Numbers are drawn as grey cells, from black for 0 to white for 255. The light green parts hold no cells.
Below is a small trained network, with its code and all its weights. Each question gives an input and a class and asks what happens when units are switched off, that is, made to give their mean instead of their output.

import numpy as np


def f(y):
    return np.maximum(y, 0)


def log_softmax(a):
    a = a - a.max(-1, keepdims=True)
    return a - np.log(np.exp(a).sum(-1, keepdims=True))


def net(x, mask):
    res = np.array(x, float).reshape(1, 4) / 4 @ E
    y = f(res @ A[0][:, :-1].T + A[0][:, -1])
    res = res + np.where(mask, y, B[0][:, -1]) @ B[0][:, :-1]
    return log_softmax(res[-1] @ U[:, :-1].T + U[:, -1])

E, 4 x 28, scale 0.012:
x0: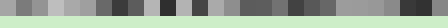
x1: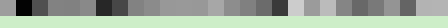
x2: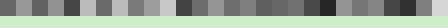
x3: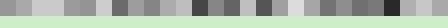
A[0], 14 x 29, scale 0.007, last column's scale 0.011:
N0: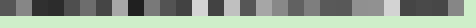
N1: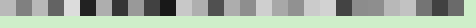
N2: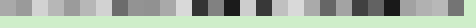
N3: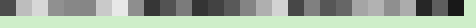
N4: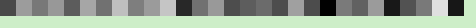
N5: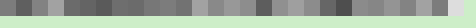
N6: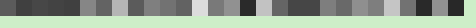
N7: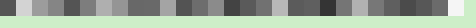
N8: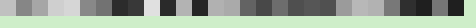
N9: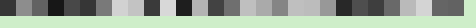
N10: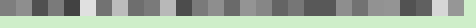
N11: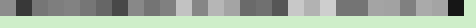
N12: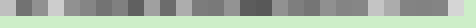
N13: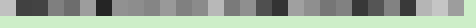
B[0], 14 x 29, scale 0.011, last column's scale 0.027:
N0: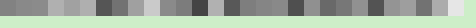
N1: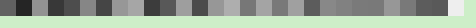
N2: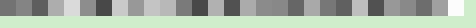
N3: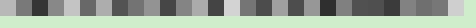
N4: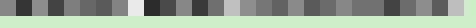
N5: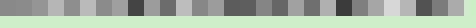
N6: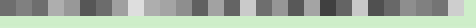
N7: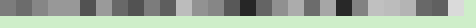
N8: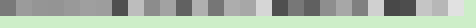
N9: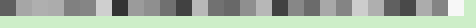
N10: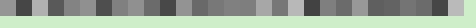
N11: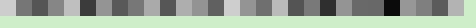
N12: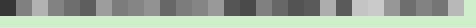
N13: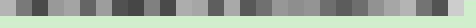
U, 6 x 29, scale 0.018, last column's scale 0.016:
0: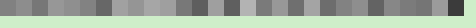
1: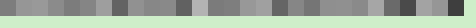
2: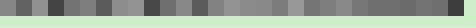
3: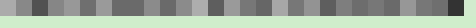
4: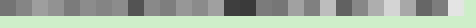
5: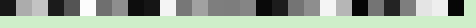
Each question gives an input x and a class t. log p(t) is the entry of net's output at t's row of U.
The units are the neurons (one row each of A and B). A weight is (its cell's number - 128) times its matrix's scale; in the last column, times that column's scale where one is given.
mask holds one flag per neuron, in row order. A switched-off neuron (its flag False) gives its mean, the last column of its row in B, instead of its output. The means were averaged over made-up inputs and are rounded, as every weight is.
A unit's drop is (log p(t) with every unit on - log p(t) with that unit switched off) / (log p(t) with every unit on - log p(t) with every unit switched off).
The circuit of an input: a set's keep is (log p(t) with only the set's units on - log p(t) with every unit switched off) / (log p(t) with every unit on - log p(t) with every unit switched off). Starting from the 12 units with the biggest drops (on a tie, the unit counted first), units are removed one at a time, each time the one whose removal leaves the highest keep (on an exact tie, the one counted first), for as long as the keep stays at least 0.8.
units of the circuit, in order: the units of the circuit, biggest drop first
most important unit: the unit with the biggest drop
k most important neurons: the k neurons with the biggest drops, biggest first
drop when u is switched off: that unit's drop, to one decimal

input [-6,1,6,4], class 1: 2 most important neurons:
(N9 N1)
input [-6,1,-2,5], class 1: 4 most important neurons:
(N9 N0 N6 N7)
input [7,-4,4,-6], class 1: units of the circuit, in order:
(N8)
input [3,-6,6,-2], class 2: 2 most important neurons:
(N4 N10)
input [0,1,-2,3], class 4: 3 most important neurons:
(N6 N3 N0)
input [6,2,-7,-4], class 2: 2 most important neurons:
(N1 N9)
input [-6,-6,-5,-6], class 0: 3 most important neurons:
(N0 N8 N6)
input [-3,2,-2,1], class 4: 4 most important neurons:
(N8 N3 N4 N5)
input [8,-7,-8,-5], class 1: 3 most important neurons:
(N8 N4 N12)
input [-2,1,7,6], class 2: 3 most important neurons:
(N4 N10 N0)
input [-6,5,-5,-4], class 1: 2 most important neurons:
(N9 N7)
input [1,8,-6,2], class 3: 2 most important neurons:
(N11 N13)
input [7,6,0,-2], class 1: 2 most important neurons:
(N8 N3)
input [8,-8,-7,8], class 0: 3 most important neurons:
(N2 N9 N13)
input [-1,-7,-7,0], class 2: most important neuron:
(N1)
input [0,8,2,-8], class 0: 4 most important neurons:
(N6 N0 N3 N7)
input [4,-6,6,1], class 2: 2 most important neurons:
(N4 N10)
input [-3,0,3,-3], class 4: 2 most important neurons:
(N8 N2)
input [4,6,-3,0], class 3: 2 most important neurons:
(N11 N9)
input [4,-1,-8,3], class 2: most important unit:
N1
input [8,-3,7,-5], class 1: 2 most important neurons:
(N8 N1)
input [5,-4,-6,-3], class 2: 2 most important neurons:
(N1 N9)
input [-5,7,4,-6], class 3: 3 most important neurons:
(N13 N2 N11)
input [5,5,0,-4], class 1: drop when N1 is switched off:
-0.1
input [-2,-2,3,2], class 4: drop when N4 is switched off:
0.0
